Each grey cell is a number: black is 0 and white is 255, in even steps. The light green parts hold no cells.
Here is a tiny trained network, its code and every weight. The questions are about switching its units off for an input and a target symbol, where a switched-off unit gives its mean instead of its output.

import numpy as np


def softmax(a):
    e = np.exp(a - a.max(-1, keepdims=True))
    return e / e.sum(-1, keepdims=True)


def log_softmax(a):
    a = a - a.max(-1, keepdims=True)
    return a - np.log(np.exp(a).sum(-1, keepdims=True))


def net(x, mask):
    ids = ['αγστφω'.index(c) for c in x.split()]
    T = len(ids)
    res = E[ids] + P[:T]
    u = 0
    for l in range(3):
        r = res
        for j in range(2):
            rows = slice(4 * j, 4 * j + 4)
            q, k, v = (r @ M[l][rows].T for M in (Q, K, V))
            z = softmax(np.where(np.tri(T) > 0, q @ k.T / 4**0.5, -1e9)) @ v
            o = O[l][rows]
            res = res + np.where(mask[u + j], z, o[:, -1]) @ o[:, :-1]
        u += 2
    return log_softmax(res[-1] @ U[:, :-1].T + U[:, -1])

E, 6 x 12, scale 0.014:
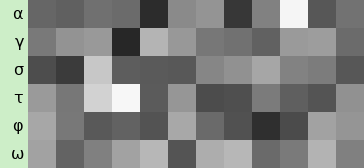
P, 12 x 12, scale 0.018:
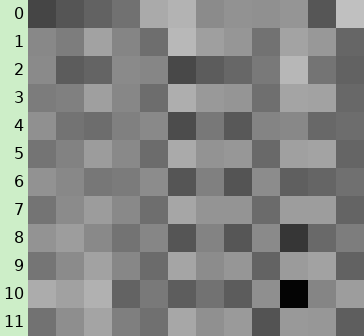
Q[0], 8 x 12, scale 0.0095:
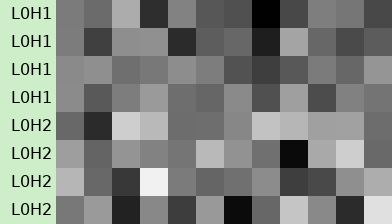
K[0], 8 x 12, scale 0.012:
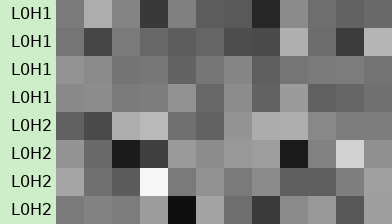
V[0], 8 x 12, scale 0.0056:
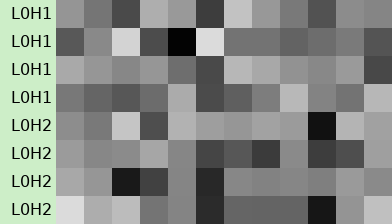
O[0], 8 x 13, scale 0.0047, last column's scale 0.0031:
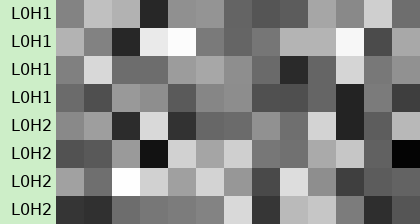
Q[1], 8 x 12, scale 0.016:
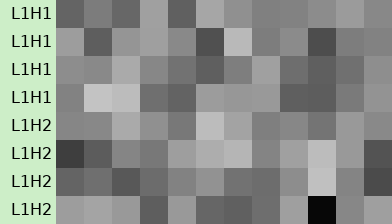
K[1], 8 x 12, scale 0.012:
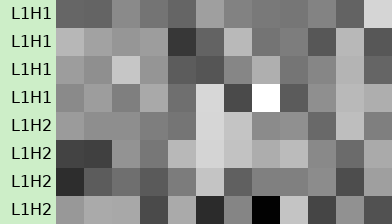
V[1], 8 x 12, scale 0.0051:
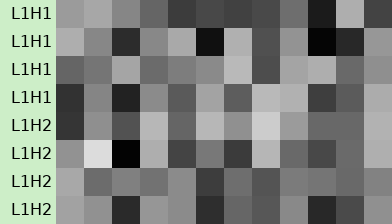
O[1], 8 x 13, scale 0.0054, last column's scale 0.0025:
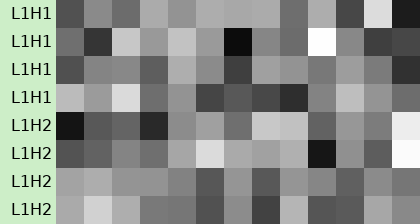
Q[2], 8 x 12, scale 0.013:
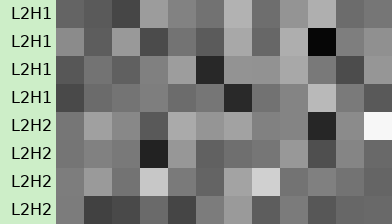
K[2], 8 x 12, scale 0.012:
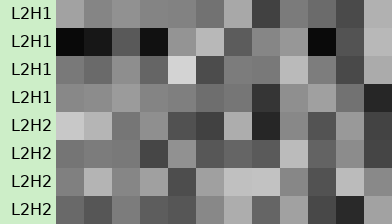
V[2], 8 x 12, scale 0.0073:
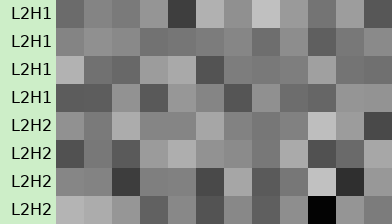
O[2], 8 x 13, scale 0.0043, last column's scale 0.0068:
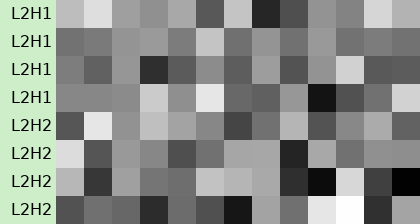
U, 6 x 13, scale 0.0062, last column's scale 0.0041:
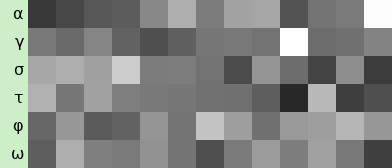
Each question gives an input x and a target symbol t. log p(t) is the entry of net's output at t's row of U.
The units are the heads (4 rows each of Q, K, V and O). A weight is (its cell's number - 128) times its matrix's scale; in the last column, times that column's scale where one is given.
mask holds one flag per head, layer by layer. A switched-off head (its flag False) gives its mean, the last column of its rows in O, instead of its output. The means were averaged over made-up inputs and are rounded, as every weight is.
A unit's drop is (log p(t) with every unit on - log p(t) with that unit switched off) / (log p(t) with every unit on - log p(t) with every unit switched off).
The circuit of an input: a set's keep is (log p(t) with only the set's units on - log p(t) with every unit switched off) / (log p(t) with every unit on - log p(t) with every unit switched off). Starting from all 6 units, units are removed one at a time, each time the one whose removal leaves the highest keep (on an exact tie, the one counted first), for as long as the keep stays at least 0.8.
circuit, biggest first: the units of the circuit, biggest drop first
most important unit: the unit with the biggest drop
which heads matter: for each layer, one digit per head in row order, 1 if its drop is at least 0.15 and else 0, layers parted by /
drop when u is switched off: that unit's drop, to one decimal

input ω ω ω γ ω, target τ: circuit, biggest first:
L0H1; L2H2; L1H1; L1H2
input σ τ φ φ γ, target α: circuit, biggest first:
L0H2; L1H1; L1H2
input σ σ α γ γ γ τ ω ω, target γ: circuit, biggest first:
L1H1; L0H2; L1H2; L2H1
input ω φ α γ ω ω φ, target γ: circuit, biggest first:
L0H2; L1H1; L1H2; L2H1
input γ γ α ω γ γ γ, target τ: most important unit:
L2H2
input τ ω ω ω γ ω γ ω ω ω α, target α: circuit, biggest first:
L0H2; L0H1; L1H1; L1H2
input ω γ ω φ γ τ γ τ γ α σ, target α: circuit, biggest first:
L0H2; L0H1; L1H2
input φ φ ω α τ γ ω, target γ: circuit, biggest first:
L0H2; L1H2; L1H1; L2H1
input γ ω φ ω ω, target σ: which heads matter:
11 / 01 / 00
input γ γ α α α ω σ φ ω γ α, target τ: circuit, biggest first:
L2H2; L1H2
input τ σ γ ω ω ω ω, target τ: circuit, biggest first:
L0H1; L2H2; L1H2
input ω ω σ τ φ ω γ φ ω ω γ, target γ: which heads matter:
11 / 11 / 10
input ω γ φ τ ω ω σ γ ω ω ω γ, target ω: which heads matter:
10 / 10 / 01
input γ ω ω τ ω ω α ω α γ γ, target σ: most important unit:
L0H2
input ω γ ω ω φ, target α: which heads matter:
01 / 10 / 00
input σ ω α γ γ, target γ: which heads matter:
01 / 11 / 10
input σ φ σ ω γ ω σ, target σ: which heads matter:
00 / 01 / 10
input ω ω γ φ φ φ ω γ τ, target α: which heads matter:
01 / 00 / 00
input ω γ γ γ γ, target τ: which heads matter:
11 / 11 / 01
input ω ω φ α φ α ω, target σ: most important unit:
L0H2
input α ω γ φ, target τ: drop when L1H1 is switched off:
0.5
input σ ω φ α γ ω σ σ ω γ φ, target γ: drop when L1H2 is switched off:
0.6
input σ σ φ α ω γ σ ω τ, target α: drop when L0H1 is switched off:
0.0
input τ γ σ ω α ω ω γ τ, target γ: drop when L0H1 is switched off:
0.0
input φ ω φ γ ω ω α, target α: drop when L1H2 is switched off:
0.1
